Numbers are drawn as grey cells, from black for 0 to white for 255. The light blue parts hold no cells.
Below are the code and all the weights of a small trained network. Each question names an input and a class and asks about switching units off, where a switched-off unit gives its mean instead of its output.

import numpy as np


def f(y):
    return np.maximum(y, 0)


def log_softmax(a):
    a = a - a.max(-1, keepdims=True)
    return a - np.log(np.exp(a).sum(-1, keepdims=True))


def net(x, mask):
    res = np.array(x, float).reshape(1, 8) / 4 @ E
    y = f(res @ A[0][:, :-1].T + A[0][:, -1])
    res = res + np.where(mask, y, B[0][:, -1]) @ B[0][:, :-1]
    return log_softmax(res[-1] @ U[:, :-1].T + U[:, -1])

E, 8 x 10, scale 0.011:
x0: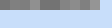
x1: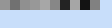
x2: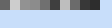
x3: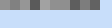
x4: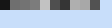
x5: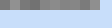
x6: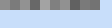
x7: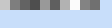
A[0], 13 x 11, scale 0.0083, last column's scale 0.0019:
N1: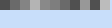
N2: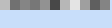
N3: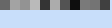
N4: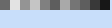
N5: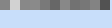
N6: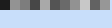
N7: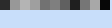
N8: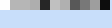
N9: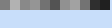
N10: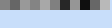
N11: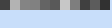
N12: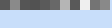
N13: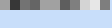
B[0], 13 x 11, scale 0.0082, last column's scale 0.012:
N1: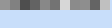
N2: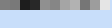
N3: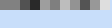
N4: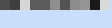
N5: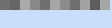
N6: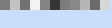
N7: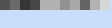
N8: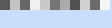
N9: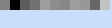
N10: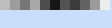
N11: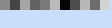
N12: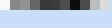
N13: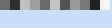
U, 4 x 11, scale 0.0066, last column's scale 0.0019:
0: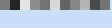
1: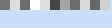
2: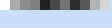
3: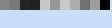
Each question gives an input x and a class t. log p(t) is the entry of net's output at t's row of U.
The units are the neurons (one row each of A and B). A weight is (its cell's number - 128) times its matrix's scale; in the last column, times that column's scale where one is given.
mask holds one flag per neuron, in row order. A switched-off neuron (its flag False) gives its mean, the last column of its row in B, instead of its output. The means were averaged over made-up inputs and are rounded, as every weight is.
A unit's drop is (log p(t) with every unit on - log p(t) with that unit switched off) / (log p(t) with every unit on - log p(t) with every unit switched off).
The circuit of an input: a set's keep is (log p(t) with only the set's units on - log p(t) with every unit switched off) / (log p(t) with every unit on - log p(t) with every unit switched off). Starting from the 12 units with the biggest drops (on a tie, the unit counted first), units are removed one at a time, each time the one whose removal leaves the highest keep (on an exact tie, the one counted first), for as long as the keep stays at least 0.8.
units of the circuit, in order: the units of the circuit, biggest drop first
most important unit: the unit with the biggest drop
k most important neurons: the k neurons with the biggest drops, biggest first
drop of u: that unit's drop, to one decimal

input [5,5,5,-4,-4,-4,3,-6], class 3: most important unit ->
N3
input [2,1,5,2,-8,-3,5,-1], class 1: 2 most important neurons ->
[N8; N13]
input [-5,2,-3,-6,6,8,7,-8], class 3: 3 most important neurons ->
[N7; N8; N3]
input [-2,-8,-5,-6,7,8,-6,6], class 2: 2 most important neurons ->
[N12; N8]
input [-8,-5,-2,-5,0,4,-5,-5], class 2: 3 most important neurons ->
[N12; N2; N9]
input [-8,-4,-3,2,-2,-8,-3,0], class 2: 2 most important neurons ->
[N12; N4]
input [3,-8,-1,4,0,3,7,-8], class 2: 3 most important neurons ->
[N12; N2; N9]
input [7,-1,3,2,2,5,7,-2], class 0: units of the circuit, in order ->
[N8; N10]
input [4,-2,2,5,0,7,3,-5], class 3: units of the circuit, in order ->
[N7; N3]
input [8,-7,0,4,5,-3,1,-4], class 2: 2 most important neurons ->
[N12; N8]
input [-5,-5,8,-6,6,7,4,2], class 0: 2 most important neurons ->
[N4; N11]
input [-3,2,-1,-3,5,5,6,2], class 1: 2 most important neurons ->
[N12; N6]
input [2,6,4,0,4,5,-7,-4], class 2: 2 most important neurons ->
[N10; N8]
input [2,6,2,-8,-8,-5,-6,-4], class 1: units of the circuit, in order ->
[N8]
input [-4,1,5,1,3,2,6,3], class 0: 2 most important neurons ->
[N8; N4]
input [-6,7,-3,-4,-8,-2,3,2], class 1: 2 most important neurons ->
[N8; N12]
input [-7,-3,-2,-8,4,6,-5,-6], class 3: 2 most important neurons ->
[N7; N8]
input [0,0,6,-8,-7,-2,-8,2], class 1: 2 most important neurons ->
[N8; N13]
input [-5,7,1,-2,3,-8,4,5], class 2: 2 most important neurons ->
[N10; N8]
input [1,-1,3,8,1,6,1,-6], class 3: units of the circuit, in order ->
[N7]
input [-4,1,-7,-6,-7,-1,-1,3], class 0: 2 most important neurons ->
[N13; N6]
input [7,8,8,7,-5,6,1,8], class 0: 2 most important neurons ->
[N4; N11]
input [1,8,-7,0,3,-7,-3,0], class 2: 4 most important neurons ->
[N10; N4; N11; N9]
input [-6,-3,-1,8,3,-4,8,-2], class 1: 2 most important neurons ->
[N6; N10]
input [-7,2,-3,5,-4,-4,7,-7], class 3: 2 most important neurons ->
[N3; N7]
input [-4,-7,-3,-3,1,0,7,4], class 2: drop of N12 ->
0.9
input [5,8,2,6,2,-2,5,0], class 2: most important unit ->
N10
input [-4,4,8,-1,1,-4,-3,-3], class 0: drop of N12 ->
0.0
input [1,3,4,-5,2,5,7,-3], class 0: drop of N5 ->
0.1
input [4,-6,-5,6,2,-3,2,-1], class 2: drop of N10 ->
-0.1
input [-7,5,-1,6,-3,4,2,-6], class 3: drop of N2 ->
-0.1
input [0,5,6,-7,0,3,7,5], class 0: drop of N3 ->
0.2
